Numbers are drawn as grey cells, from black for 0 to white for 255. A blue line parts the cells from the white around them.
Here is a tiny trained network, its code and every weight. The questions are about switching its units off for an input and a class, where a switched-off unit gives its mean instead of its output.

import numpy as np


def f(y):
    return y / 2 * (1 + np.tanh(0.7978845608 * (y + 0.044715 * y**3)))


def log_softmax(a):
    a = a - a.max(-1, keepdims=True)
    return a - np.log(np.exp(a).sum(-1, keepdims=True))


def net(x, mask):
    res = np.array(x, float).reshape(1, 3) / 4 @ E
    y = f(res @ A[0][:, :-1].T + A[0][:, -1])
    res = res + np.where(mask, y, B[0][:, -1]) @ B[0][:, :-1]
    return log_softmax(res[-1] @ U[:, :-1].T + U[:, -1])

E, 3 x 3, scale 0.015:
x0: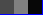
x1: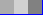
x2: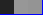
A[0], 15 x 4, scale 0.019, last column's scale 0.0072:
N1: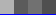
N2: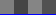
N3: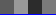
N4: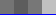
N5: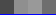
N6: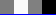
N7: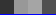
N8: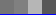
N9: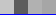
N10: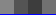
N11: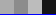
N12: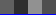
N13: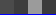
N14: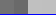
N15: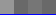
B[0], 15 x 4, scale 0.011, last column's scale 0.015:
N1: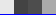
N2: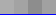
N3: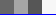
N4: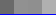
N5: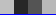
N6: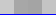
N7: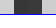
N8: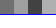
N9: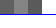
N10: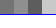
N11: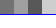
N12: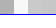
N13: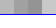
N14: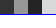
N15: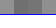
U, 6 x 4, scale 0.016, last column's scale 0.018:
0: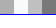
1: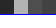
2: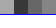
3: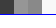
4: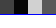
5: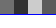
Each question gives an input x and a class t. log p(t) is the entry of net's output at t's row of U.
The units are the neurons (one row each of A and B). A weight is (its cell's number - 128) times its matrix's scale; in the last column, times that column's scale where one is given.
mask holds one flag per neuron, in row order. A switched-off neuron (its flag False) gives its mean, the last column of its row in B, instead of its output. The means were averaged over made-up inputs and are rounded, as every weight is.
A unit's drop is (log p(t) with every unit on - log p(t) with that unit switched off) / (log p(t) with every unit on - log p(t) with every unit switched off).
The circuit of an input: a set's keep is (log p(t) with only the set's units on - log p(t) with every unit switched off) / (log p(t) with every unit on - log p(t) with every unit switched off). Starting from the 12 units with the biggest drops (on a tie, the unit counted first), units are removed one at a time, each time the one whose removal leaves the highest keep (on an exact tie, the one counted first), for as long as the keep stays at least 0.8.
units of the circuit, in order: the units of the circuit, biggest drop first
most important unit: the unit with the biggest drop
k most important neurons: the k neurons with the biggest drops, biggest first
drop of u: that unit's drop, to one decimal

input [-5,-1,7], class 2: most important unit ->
N7
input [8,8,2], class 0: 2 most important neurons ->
N6, N14
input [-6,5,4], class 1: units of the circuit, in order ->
N14, N12
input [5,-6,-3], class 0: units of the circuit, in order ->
N12, N14
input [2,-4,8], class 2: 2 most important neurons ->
N7, N5
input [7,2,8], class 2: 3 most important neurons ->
N7, N5, N14
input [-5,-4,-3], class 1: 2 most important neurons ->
N14, N9
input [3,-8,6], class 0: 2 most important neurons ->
N12, N13
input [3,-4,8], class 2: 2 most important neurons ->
N7, N5
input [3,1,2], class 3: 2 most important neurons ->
N14, N9
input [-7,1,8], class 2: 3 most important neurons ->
N7, N5, N3
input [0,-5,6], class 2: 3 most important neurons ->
N7, N5, N6
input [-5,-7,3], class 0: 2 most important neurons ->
N12, N13
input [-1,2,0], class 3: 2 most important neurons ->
N12, N13
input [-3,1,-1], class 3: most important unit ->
N3
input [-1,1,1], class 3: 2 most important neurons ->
N12, N7
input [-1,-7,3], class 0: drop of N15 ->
0.0
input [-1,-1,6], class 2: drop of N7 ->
0.1
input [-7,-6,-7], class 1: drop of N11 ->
0.2
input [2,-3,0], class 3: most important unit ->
N6
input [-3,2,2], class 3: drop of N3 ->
0.3
